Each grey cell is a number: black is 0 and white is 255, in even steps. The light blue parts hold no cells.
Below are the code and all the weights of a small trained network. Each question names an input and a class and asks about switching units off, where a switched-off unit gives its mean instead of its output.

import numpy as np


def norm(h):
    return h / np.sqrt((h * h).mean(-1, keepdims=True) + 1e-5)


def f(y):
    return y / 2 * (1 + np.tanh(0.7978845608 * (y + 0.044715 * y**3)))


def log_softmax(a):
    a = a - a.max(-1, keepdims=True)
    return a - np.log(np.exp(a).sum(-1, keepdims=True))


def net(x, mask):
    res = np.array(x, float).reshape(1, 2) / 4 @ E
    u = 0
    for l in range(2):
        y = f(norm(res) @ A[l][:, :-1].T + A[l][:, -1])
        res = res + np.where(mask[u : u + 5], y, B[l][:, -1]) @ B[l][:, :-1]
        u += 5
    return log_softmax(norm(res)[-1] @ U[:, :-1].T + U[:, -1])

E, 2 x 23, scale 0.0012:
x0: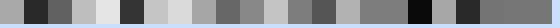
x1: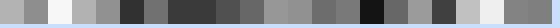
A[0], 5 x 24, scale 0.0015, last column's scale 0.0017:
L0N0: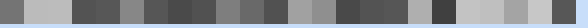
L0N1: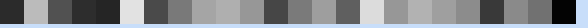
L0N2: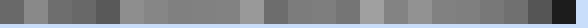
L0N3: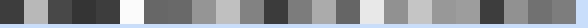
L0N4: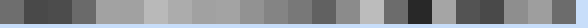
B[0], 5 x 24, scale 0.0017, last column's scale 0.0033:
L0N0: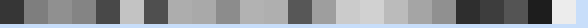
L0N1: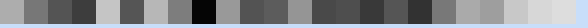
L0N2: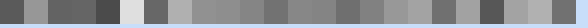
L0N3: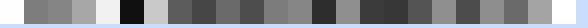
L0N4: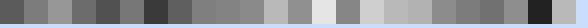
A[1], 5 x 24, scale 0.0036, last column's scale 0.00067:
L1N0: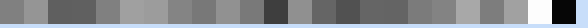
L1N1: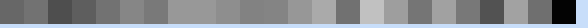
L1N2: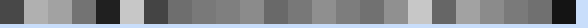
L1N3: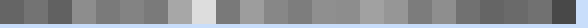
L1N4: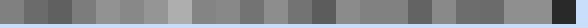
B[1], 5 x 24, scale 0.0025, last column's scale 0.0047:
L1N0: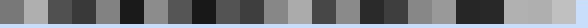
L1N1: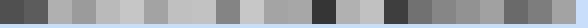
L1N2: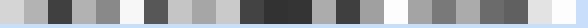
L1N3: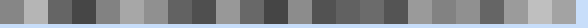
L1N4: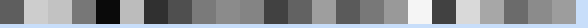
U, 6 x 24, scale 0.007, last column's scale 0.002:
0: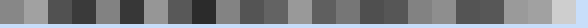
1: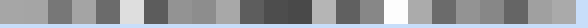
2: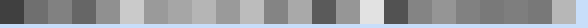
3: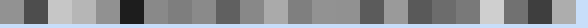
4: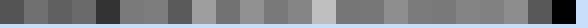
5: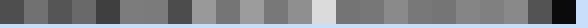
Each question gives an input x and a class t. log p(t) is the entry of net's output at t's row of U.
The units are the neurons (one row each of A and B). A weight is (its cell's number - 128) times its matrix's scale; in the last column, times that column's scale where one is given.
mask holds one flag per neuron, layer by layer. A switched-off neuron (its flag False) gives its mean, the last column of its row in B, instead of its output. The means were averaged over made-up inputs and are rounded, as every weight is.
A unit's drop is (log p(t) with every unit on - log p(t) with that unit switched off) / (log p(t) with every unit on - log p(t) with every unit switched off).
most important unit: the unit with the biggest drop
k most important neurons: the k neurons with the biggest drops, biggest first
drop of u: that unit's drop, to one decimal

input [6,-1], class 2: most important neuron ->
L0N3
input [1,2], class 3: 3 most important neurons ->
L1N2, L0N1, L1N0
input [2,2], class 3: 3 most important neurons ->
L1N2, L0N1, L1N0
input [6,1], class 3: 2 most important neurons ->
L1N2, L0N0
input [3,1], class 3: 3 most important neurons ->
L1N2, L0N0, L1N0
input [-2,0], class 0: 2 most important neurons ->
L0N1, L1N2
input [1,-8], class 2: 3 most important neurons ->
L0N4, L1N1, L1N2
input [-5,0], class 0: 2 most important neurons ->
L0N3, L0N1
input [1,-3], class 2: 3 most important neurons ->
L0N4, L1N1, L1N2
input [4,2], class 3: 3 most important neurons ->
L1N2, L1N0, L0N0
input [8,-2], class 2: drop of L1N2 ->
0.2
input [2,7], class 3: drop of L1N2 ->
0.6
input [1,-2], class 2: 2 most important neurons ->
L0N4, L1N1
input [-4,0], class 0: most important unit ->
L0N3
